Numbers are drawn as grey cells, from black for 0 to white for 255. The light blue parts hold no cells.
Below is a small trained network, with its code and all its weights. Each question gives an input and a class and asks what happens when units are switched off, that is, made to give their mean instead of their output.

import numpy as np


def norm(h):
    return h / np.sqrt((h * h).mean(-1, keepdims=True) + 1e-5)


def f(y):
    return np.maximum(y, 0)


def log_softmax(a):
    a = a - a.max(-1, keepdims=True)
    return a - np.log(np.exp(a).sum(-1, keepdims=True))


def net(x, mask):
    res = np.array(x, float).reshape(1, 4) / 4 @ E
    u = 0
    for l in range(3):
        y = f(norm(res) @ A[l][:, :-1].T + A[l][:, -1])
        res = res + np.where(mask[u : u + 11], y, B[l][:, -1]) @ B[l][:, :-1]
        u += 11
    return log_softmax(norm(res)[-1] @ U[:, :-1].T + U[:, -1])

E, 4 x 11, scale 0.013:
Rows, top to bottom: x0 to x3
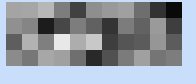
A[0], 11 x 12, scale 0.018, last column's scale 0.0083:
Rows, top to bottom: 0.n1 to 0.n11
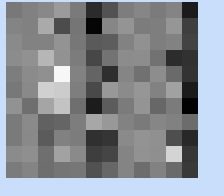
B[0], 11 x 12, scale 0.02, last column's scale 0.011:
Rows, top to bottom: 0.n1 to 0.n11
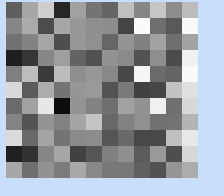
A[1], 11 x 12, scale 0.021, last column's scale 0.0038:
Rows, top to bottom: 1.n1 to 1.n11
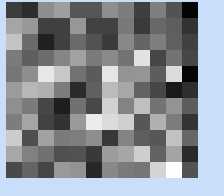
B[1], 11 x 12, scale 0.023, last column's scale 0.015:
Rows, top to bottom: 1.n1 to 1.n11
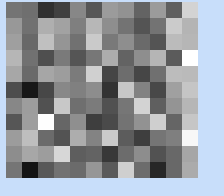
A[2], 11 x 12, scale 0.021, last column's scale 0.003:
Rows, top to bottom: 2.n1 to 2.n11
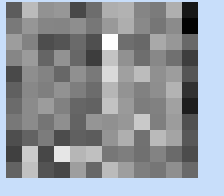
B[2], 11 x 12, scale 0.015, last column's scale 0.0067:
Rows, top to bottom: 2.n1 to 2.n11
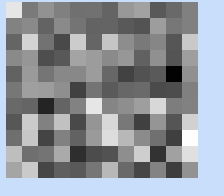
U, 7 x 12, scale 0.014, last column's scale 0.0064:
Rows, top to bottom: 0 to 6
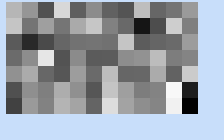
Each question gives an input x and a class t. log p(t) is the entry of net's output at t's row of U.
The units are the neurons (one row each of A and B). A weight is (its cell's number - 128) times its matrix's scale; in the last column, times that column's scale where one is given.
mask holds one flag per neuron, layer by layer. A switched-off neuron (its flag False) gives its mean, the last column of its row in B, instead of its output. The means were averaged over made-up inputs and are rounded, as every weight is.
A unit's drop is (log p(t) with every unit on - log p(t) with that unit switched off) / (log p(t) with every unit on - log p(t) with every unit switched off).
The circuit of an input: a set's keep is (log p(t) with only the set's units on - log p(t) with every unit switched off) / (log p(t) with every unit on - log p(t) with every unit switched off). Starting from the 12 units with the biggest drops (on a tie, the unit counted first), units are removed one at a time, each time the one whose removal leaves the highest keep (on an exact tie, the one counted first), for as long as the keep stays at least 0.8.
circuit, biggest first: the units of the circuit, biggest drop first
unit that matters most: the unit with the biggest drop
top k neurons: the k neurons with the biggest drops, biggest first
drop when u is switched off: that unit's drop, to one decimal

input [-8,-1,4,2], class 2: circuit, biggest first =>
[1.n11]
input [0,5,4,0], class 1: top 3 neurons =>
[0.n9, 0.n2, 1.n3]
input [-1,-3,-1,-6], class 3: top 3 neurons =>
[1.n8, 0.n9, 0.n6]
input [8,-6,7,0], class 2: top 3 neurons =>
[0.n2, 0.n4, 1.n6]
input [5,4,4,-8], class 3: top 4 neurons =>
[1.n8, 0.n9, 0.n4, 0.n6]
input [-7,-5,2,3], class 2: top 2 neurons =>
[0.n10, 1.n11]
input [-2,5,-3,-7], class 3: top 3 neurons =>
[1.n8, 0.n9, 0.n6]
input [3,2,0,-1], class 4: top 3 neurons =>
[1.n1, 2.n3, 0.n10]
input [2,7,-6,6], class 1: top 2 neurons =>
[0.n9, 0.n5]
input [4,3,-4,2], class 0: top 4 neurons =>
[0.n2, 0.n10, 0.n6, 1.n9]
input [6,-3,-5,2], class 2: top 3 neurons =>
[0.n4, 0.n5, 1.n6]
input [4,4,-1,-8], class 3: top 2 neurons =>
[1.n8, 0.n9]
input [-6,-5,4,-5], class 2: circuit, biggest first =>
[0.n9, 1.n11]
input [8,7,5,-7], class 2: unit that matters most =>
0.n6
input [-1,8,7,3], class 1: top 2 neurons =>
[0.n9, 0.n2]
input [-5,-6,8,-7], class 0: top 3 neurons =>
[0.n7, 0.n1, 2.n10]
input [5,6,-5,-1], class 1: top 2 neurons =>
[0.n5, 0.n9]
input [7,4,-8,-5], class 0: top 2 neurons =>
[0.n10, 1.n7]
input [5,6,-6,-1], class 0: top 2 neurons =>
[0.n2, 0.n6]
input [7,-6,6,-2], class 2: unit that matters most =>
0.n2
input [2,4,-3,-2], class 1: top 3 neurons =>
[0.n5, 1.n3, 1.n2]
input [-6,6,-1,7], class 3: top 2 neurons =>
[0.n1, 0.n7]
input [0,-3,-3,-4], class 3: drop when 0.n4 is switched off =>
0.7
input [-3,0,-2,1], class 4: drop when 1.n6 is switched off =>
0.4
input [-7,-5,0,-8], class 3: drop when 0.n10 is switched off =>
0.5
